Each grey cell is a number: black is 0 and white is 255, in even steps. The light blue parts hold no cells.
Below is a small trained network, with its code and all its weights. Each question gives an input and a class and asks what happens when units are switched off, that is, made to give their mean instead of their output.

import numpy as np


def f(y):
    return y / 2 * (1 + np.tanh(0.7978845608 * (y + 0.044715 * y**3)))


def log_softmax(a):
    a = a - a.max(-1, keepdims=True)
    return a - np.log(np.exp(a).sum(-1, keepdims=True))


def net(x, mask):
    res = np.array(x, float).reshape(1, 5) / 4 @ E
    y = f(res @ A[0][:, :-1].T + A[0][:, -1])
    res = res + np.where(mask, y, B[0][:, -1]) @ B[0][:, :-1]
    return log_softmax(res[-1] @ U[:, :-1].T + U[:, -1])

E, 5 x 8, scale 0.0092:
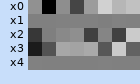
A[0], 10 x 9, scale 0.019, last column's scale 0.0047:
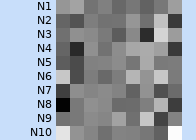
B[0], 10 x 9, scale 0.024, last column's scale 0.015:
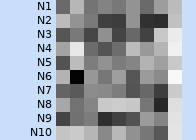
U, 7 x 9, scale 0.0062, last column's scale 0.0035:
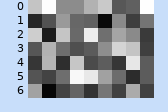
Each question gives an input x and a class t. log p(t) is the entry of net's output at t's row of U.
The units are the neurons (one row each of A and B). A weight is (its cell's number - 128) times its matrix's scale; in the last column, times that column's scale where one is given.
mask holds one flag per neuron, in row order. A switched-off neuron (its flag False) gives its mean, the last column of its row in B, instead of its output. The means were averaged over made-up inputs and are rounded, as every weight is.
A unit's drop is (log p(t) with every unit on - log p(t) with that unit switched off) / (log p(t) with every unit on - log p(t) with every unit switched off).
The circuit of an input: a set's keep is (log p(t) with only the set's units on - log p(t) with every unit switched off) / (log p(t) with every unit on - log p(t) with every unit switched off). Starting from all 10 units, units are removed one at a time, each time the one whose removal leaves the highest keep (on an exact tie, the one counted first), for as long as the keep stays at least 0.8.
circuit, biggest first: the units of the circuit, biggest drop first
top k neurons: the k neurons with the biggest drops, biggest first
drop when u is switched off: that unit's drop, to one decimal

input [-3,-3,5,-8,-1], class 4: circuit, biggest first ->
(N3)
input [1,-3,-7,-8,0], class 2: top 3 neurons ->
(N6, N4, N2)
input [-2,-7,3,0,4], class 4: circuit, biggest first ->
(N6, N10)
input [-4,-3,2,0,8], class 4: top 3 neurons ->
(N6, N10, N8)
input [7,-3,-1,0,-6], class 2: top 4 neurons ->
(N6, N3, N9, N1)
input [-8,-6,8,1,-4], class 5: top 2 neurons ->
(N8, N4)
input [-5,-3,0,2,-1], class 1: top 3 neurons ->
(N8, N4, N10)
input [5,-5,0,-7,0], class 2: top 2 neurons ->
(N6, N10)
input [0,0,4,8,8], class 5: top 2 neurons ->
(N8, N7)
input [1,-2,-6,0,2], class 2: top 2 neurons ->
(N4, N3)
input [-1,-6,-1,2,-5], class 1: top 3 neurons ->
(N4, N8, N3)
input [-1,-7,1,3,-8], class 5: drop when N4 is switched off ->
0.2
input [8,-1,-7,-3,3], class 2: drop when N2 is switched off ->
0.0
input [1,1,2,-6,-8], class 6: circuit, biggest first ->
(N6)
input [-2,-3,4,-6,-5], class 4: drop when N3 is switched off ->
0.1
